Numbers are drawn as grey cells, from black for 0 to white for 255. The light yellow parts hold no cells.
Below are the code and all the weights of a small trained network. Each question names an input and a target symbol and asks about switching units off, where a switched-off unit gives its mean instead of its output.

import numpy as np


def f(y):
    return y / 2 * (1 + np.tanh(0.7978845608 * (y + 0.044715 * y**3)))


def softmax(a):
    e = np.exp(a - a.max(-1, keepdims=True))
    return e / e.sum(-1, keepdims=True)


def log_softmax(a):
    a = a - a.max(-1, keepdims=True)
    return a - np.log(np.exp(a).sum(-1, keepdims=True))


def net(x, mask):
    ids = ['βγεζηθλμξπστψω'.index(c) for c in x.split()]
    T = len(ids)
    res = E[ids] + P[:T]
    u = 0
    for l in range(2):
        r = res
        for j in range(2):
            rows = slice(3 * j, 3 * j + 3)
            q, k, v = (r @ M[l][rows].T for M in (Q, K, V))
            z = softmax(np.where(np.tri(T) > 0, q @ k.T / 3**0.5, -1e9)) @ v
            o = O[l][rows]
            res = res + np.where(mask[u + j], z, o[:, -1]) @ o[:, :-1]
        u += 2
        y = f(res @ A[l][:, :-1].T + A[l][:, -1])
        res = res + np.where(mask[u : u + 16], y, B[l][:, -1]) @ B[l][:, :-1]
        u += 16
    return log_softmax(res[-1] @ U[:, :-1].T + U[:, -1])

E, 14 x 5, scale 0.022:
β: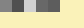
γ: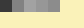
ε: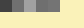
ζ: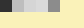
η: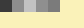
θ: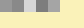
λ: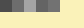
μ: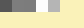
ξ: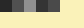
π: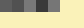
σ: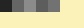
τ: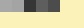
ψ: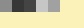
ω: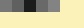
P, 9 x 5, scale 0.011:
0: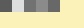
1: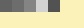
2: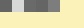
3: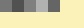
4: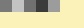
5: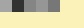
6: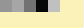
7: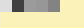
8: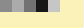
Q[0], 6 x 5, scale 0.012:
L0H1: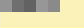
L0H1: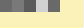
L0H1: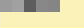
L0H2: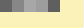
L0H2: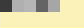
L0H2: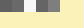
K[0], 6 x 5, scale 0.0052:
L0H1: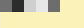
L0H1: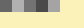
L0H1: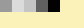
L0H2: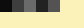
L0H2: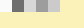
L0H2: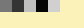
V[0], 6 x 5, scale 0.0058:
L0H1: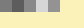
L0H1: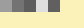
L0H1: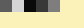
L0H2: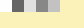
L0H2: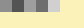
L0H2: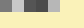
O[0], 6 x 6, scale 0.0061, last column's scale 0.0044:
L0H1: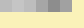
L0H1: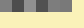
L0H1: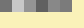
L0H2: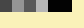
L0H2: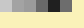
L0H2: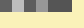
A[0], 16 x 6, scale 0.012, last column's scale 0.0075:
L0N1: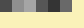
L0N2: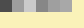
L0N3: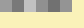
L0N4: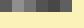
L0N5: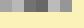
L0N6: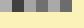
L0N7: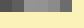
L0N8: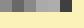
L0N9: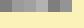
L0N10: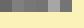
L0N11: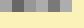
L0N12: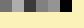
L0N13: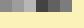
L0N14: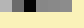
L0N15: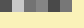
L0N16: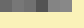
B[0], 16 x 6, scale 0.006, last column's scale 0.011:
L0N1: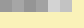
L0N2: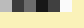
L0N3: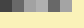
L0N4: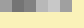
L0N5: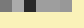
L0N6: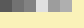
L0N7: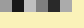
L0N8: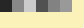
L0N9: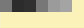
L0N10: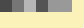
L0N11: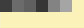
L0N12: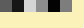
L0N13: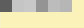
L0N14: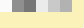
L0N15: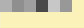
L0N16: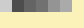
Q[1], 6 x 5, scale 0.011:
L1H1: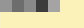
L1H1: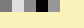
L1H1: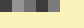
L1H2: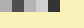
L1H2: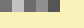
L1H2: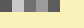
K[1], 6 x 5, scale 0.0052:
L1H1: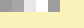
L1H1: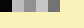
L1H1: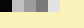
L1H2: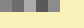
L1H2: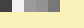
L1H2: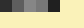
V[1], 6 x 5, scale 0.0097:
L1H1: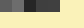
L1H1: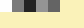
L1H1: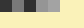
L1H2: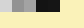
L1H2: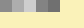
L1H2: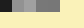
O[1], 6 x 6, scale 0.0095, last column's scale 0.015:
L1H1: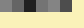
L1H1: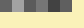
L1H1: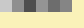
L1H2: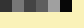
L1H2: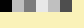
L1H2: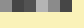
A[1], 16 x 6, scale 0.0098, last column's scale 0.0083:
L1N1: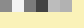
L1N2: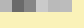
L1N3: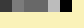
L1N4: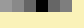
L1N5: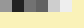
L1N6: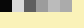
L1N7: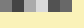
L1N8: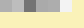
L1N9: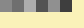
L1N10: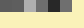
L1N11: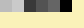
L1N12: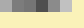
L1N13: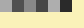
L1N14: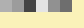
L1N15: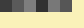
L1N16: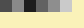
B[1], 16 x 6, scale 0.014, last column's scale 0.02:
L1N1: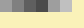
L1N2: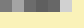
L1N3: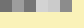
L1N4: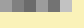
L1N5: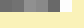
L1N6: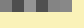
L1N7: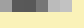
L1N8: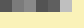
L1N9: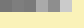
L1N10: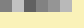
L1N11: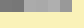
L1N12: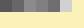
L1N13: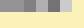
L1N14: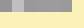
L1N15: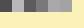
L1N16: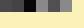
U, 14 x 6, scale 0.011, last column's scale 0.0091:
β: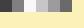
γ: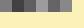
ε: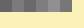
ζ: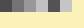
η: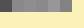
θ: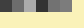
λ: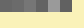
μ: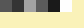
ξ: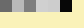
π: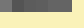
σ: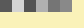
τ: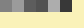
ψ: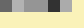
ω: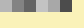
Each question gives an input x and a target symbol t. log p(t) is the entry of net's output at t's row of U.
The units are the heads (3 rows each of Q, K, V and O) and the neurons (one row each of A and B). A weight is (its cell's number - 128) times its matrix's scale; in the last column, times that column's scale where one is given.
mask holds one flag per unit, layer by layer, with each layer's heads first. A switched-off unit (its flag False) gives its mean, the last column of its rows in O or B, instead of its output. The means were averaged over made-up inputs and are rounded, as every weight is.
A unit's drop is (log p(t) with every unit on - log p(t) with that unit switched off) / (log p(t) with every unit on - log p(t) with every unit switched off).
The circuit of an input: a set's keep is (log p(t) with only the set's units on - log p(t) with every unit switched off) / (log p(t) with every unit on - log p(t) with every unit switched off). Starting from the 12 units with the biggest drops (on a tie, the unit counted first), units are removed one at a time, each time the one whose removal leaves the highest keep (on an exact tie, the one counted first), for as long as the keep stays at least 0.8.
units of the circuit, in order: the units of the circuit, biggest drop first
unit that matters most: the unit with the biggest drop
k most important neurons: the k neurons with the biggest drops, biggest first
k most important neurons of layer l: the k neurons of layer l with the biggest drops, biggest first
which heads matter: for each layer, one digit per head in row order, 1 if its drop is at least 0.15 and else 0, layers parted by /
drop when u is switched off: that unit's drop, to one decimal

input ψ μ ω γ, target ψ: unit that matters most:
L0N14
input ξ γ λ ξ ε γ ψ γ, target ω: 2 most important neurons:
L0N14, L1N7
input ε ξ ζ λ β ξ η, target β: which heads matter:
00 / 10
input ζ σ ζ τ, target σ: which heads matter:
01 / 11
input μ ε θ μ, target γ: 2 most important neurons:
L1N7, L0N9
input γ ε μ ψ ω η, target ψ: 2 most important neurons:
L0N14, L1N10
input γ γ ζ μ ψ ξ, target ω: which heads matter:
00 / 01
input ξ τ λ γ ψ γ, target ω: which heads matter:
01 / 01
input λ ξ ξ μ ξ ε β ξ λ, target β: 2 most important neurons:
L0N13, L0N2
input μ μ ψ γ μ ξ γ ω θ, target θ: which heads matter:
11 / 00
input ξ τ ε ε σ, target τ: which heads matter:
00 / 01
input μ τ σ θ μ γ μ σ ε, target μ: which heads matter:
01 / 10
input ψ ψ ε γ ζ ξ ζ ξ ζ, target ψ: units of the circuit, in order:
L0N2, L0N14, L1H1
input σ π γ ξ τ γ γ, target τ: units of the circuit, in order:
L1H2, L1N1, L0N14
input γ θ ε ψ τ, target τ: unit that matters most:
L1N1
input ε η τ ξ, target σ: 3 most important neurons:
L0N14, L1N15, L1N10
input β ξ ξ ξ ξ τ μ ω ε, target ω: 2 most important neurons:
L1N4, L0N14
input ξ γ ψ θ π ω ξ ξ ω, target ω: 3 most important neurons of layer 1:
L1N11, L1N4, L1N1
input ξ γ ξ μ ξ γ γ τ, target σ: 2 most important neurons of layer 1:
L1N14, L1N16
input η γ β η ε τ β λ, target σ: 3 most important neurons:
L0N14, L1N10, L0N8
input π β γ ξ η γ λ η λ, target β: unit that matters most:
L1H1
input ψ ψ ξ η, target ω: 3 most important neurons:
L0N14, L1N7, L1N10
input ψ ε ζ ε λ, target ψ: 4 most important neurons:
L0N14, L0N2, L1N7, L1N4
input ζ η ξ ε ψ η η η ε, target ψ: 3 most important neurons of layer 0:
L0N14, L0N2, L0N6
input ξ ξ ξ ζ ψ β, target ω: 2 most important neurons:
L1N7, L0N14
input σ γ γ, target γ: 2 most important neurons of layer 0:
L0N2, L0N13
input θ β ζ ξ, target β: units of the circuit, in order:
L1H1
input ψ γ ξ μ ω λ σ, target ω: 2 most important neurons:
L0N14, L1N4
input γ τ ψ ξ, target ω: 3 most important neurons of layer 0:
L0N14, L0N2, L0N7
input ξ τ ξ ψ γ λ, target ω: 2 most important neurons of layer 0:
L0N14, L0N13
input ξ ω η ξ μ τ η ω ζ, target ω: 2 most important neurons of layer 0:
L0N2, L0N14
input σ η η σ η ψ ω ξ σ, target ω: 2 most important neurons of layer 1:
L1N4, L1N1
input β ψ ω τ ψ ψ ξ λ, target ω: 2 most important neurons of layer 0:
L0N2, L0N14
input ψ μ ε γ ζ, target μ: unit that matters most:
L0N8
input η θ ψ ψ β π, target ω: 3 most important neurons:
L0N14, L1N7, L1N10
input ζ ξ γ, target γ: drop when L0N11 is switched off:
-0.1
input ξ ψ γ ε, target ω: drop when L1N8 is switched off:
0.2
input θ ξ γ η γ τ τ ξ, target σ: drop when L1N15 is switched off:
0.1
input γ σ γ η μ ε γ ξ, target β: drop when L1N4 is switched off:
0.1
